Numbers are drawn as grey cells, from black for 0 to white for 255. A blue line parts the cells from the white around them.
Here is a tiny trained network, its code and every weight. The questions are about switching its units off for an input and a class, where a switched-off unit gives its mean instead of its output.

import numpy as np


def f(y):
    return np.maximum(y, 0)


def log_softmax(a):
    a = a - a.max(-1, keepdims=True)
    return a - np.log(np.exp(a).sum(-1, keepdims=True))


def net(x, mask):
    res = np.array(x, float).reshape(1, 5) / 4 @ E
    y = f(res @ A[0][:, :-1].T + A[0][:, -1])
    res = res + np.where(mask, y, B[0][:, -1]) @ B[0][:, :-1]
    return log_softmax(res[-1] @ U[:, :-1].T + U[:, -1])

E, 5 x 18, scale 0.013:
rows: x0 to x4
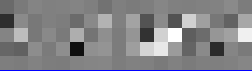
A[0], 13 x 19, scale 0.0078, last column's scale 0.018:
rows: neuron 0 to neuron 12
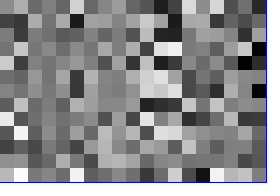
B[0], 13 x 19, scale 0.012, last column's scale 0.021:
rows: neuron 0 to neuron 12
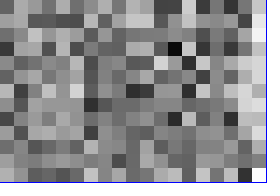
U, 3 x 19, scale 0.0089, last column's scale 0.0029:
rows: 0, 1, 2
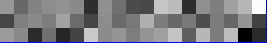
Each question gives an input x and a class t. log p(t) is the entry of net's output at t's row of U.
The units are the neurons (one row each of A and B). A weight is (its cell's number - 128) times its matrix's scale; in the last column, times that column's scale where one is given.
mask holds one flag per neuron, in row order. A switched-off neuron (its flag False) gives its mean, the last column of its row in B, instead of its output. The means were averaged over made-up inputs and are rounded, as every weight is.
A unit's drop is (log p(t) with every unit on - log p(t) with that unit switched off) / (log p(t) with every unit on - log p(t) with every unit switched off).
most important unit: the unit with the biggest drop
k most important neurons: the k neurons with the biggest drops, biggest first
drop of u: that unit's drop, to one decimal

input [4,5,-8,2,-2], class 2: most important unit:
neuron 1
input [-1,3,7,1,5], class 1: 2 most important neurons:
neuron 3; neuron 4
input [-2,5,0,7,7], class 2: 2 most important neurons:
neuron 1; neuron 2
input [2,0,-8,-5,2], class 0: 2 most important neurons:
neuron 4; neuron 3
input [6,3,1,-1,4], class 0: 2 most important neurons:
neuron 3; neuron 0
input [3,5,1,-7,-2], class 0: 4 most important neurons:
neuron 7; neuron 3; neuron 12; neuron 1
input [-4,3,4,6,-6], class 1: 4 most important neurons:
neuron 3; neuron 4; neuron 12; neuron 5
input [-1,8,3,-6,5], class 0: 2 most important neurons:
neuron 7; neuron 12
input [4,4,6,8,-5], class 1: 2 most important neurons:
neuron 3; neuron 5
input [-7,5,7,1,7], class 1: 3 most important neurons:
neuron 3; neuron 4; neuron 6
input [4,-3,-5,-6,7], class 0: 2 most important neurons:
neuron 4; neuron 3
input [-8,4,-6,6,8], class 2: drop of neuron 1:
1.0
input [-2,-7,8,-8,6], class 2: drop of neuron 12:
1.2
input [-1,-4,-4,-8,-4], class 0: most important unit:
neuron 4
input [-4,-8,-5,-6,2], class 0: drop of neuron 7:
0.0
